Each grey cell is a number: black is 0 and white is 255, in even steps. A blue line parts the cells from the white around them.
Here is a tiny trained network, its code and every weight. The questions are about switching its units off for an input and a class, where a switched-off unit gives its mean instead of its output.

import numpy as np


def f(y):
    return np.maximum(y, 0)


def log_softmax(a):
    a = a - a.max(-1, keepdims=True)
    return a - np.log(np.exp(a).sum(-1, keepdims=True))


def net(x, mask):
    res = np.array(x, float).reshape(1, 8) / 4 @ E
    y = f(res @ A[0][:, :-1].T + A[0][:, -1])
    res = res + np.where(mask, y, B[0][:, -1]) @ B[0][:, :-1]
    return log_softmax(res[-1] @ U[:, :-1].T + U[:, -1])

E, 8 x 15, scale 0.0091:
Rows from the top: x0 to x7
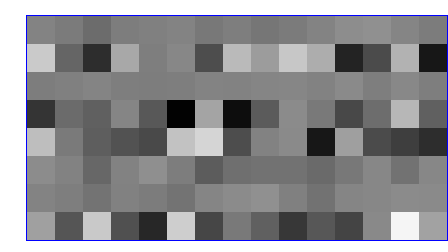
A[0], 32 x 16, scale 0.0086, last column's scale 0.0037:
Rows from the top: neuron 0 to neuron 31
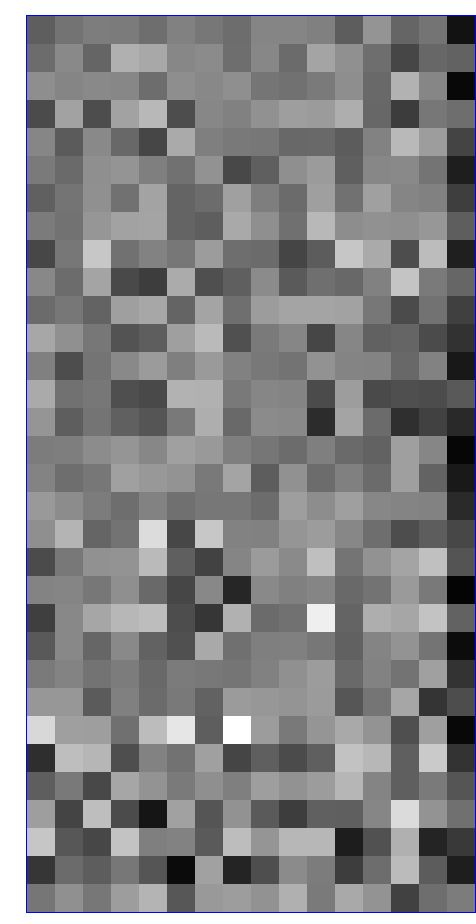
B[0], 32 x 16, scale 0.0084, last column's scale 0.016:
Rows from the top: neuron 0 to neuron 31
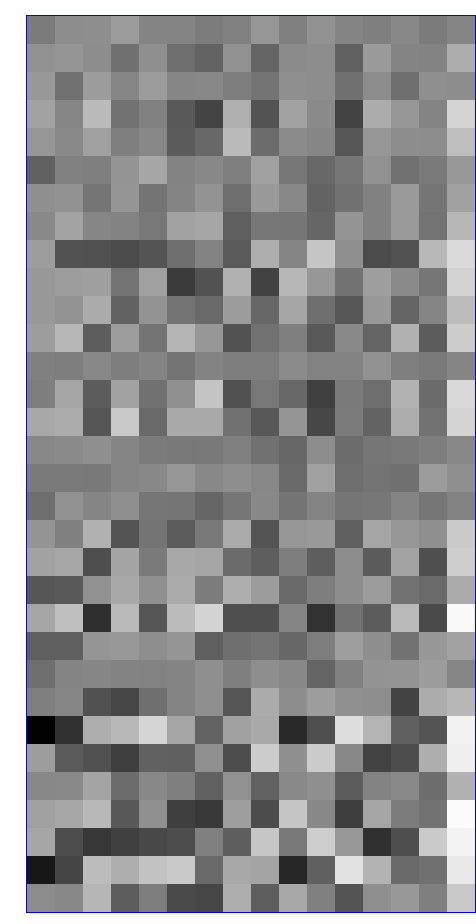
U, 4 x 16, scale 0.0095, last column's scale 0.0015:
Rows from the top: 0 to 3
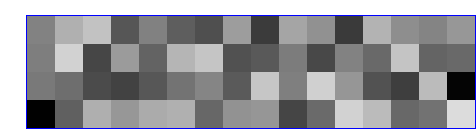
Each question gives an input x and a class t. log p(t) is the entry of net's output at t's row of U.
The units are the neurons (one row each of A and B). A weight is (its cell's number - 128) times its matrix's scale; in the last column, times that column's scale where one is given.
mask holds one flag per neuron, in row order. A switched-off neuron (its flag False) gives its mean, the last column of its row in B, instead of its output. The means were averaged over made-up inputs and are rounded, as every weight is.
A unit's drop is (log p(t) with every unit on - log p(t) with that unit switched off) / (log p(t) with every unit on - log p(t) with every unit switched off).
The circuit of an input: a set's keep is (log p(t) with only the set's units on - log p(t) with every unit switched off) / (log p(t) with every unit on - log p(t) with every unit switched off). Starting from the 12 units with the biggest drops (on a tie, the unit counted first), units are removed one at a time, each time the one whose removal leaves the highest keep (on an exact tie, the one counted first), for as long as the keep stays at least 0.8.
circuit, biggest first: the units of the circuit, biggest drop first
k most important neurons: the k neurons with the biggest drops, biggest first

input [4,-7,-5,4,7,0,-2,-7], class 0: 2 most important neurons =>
neuron 3; neuron 21
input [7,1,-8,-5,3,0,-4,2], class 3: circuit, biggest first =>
neuron 25
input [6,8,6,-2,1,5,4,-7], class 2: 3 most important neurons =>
neuron 29; neuron 28; neuron 24
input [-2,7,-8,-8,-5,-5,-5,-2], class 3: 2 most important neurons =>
neuron 25; neuron 26
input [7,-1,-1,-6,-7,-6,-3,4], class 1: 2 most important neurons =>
neuron 21; neuron 30
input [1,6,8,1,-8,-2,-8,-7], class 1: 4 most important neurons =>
neuron 21; neuron 19; neuron 28; neuron 7
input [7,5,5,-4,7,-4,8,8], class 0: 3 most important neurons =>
neuron 28; neuron 9; neuron 21
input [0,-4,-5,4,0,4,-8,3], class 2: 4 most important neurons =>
neuron 25; neuron 26; neuron 8; neuron 3
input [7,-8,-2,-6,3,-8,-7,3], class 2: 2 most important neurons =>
neuron 26; neuron 8
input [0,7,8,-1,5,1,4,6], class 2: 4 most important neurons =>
neuron 29; neuron 24; neuron 3; neuron 31
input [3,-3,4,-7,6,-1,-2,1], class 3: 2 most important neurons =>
neuron 25; neuron 21
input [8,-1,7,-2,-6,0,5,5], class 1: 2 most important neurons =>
neuron 21; neuron 19
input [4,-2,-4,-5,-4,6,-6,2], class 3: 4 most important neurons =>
neuron 25; neuron 14; neuron 13; neuron 11
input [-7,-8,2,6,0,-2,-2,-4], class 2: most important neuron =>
neuron 26
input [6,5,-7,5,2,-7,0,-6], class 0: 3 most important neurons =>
neuron 25; neuron 3; neuron 26
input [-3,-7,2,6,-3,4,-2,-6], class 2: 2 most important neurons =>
neuron 26; neuron 8
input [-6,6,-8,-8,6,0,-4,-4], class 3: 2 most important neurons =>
neuron 25; neuron 21
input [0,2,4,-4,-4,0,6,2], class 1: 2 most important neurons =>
neuron 30; neuron 21
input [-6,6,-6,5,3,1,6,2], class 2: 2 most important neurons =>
neuron 29; neuron 25
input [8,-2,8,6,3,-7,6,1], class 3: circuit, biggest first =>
neuron 30
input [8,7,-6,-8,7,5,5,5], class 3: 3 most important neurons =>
neuron 25; neuron 21; neuron 26
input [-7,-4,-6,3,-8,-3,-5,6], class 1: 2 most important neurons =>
neuron 21; neuron 19
